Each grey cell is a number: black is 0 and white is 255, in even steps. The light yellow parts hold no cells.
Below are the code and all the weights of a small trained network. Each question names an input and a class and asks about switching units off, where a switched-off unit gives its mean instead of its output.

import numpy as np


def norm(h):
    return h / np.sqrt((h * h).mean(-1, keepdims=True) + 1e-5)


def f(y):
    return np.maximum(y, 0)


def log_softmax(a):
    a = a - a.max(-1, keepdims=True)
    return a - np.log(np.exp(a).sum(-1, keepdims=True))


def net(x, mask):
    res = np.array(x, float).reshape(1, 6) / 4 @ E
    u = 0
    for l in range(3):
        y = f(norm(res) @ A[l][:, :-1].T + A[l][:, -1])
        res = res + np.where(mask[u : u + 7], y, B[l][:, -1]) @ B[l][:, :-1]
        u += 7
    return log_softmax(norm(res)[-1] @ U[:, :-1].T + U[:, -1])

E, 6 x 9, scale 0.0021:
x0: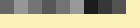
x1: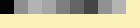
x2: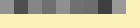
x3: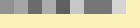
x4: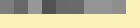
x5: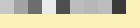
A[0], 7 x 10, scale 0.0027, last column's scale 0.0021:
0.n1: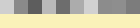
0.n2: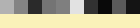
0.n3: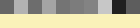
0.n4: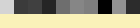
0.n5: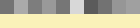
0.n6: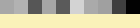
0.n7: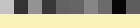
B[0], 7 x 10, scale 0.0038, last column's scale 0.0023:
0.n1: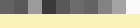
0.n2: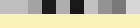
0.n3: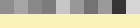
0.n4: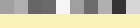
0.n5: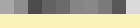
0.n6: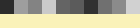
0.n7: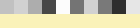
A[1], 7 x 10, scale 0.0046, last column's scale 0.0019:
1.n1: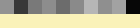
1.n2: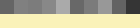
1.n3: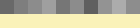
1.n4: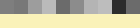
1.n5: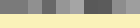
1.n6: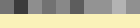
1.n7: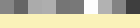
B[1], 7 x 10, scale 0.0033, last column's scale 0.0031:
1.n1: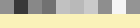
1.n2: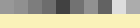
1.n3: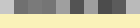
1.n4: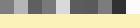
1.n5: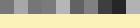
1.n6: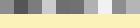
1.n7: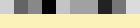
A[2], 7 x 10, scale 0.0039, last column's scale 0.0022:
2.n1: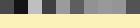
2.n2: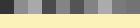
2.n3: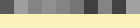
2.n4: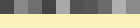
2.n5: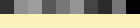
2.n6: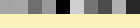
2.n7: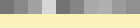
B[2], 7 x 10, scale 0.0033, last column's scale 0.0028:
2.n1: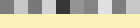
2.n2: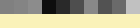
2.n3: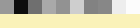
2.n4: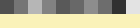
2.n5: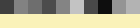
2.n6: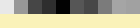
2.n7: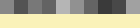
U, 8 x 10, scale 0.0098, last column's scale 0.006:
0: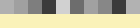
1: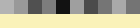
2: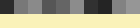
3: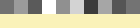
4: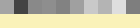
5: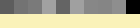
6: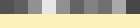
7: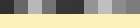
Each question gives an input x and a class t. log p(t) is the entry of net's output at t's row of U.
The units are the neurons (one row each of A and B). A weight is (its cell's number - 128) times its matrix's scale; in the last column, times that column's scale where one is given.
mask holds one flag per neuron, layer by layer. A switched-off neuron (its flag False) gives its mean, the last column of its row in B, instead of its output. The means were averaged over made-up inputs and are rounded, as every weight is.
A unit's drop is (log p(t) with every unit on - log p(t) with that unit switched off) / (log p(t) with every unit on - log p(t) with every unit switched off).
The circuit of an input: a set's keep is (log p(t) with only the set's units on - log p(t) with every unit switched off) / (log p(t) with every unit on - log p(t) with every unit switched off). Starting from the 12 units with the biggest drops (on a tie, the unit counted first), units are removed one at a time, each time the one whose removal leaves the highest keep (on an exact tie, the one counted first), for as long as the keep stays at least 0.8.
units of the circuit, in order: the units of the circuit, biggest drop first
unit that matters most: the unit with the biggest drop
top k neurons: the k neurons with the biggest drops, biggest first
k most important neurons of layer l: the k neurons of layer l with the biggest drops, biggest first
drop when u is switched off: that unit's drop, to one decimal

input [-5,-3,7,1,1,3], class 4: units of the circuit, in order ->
0.n1, 1.n1, 0.n2
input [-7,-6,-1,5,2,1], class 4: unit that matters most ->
0.n1
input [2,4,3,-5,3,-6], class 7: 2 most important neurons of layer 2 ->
2.n1, 2.n4
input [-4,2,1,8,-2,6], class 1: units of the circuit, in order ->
2.n6, 0.n1, 0.n7
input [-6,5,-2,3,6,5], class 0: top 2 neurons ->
1.n4, 2.n3
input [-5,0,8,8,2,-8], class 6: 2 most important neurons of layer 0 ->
0.n2, 0.n1
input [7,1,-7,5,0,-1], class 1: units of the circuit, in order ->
1.n4, 0.n7, 2.n6
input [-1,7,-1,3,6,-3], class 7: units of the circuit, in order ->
1.n6, 2.n1
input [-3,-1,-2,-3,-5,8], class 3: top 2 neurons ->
0.n6, 0.n2
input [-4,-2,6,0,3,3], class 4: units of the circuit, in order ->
0.n3, 1.n1, 0.n2
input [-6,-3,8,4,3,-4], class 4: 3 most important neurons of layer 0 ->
0.n7, 0.n3, 0.n2
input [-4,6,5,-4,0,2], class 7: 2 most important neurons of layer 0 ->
0.n7, 0.n5
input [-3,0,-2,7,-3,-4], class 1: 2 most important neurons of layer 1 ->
1.n4, 1.n7
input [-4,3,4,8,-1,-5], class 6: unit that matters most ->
1.n6
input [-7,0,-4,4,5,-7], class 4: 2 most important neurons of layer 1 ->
1.n6, 1.n1
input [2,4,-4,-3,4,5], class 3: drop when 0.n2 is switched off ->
0.2
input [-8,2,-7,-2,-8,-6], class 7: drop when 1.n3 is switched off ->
-0.1
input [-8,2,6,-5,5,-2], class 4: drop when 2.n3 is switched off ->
-0.1
